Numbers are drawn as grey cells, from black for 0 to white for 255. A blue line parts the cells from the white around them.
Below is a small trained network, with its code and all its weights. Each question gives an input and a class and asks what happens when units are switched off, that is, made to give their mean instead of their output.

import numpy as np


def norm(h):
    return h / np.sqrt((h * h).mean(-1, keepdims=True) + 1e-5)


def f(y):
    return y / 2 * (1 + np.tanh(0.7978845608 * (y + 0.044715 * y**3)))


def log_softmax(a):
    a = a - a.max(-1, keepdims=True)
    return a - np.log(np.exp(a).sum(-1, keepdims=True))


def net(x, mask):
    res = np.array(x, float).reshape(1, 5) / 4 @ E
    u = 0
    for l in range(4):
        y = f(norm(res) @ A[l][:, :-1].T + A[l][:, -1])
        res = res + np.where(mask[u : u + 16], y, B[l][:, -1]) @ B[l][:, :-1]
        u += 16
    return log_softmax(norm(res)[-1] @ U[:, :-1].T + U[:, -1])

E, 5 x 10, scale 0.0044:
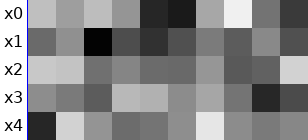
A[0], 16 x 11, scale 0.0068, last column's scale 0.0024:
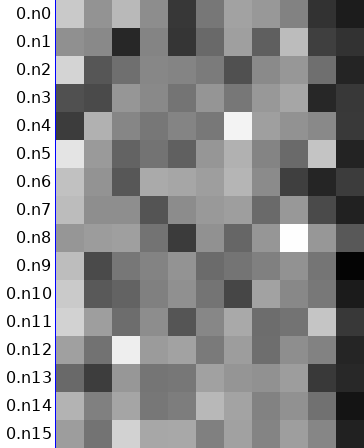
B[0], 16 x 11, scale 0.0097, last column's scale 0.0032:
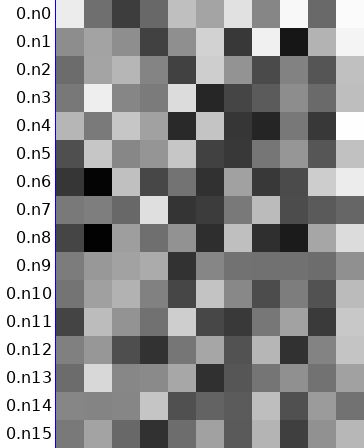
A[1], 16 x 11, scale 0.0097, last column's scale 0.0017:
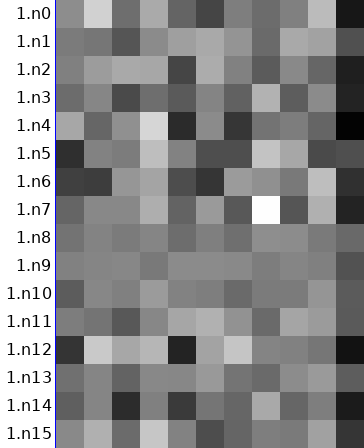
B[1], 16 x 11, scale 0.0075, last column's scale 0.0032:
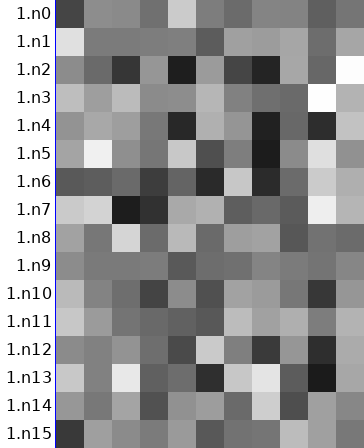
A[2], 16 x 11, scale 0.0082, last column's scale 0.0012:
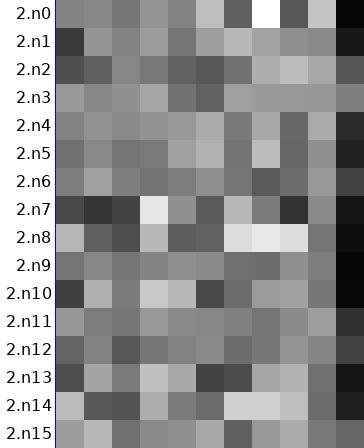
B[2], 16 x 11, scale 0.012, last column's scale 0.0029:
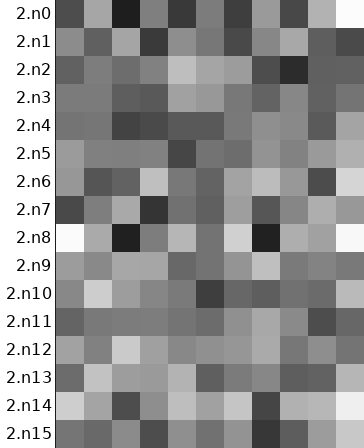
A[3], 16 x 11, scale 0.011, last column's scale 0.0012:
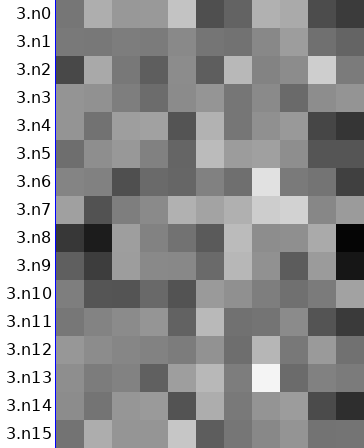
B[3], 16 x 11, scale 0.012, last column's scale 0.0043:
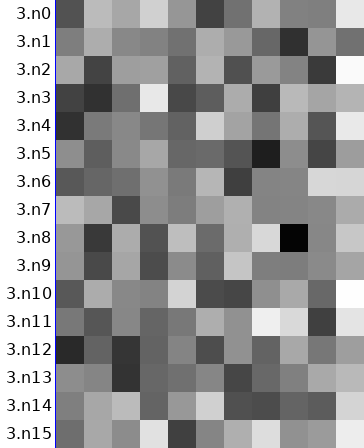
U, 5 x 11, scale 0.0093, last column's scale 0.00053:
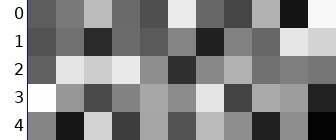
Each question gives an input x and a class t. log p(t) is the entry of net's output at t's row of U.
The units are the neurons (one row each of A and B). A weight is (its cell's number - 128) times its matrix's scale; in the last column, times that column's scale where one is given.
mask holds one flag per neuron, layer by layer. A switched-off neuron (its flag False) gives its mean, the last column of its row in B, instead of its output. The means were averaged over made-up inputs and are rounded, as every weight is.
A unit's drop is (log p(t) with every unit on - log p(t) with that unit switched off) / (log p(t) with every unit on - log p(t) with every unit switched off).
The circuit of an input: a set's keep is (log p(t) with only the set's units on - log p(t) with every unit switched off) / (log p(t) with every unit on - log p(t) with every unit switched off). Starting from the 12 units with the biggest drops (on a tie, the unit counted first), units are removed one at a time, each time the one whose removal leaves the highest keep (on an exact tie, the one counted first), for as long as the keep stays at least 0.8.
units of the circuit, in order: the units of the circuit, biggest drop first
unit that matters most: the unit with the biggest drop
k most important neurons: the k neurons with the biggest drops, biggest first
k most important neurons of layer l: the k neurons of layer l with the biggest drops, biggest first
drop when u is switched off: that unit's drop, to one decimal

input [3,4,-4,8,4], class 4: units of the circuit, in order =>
0.n6
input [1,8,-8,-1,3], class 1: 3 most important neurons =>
0.n1, 0.n11, 0.n5
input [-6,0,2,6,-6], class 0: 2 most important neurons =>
0.n8, 0.n0
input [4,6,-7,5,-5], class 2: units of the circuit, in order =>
0.n13, 0.n3
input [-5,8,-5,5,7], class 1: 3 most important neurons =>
0.n1, 0.n2, 0.n10
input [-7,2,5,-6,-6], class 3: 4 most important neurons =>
0.n4, 0.n6, 1.n11, 1.n1
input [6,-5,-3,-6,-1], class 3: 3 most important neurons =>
0.n1, 0.n0, 0.n6
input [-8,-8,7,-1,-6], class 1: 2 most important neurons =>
0.n4, 0.n0
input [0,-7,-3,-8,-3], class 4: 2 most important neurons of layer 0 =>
0.n8, 0.n1
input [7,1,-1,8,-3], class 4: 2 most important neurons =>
0.n6, 1.n6
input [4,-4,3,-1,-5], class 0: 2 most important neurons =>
0.n2, 0.n10
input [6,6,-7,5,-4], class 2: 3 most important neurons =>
0.n13, 0.n3, 0.n12
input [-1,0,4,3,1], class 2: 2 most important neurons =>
0.n5, 0.n11
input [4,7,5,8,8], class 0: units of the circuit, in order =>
0.n4
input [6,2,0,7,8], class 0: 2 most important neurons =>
0.n4, 0.n8
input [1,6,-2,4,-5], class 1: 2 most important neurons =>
0.n1, 0.n4
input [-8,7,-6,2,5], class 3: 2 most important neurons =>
1.n11, 0.n12
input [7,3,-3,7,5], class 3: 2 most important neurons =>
0.n0, 0.n8
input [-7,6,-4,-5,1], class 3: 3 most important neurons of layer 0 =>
0.n12, 0.n15, 0.n6
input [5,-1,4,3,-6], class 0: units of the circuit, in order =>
0.n2
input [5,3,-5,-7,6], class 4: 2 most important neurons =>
0.n8, 0.n2
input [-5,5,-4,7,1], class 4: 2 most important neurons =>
0.n6, 0.n0
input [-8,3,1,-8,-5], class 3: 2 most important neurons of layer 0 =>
0.n6, 0.n4
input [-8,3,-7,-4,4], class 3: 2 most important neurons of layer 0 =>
0.n11, 0.n5
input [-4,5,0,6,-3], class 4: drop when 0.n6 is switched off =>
1.2
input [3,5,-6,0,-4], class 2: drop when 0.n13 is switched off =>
1.5
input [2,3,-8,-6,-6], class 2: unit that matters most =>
0.n3
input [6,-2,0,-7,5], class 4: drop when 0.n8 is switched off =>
1.4
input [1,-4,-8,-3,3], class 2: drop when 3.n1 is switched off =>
0.0
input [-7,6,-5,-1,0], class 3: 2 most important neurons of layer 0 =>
0.n12, 0.n15
